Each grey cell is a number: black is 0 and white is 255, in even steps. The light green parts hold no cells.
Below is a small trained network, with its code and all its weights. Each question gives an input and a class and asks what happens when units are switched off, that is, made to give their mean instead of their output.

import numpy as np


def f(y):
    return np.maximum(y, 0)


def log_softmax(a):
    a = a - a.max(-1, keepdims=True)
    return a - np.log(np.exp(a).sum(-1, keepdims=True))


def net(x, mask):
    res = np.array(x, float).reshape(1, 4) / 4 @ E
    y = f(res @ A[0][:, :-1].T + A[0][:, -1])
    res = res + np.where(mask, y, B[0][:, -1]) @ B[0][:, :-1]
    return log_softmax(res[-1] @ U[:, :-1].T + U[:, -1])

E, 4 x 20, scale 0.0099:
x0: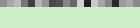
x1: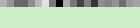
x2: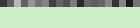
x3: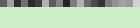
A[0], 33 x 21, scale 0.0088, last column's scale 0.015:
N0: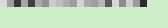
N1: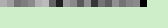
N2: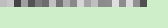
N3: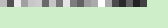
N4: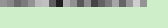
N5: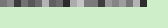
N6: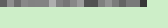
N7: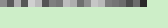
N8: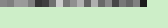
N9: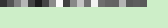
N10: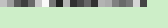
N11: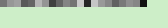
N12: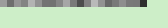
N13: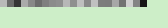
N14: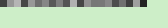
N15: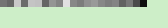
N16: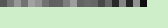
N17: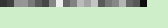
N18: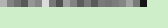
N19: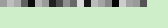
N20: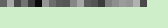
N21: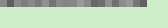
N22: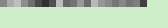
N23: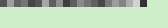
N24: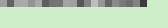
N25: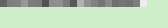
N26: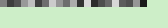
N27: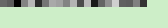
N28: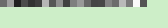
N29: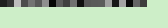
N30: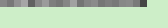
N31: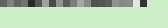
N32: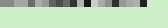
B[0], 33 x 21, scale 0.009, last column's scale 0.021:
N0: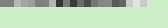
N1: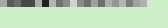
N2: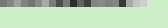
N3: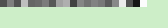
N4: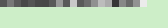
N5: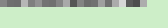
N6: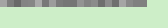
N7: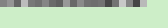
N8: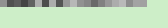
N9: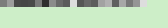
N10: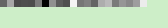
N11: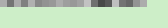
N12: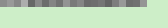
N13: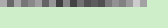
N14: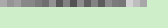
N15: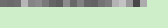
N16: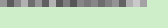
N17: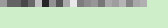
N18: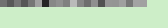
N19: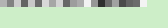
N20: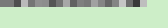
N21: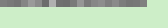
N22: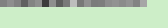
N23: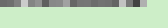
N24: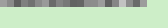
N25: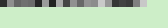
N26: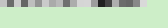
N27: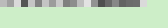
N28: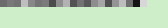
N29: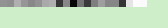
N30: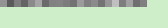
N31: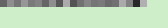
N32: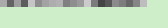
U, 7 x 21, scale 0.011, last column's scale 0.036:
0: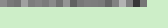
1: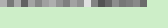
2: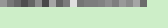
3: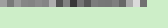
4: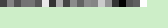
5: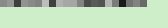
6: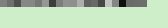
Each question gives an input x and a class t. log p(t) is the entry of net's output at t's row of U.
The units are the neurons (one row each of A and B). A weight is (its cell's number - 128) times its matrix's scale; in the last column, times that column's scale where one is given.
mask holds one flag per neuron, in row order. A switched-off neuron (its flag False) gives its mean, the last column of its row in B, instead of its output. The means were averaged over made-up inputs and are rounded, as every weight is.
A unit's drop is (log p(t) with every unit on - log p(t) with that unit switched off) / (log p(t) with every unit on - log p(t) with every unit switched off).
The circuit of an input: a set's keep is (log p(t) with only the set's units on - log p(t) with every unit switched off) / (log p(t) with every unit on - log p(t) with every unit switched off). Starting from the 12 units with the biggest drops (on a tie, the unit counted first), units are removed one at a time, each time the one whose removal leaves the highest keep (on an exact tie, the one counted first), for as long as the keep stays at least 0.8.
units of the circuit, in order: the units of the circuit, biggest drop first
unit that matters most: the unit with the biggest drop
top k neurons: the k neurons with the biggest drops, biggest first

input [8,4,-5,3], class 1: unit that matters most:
N19
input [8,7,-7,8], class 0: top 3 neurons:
(N28; N20; N5)
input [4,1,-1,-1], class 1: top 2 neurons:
(N19; N4)
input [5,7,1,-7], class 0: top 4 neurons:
(N3; N7; N9; N15)
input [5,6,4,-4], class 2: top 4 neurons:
(N10; N27; N26; N4)
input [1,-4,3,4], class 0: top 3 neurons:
(N10; N28; N4)
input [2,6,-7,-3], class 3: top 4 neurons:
(N0; N2; N9; N13)
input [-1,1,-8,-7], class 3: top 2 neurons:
(N0; N2)
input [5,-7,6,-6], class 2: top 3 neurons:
(N9; N17; N8)
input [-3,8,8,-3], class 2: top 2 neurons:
(N10; N4)
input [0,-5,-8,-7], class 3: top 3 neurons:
(N0; N2; N13)
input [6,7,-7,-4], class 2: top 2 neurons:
(N10; N29)
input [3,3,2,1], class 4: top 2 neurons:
(N26; N27)
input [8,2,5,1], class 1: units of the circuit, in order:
(N19)
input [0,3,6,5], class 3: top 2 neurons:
(N29; N3)
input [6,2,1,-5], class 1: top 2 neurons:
(N19; N32)
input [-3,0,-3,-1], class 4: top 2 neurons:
(N29; N19)
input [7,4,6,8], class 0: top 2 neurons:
(N28; N20)
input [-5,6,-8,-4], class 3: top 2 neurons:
(N0; N2)
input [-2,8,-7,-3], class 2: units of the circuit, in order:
(N10)
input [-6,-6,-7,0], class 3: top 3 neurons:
(N0; N2; N19)
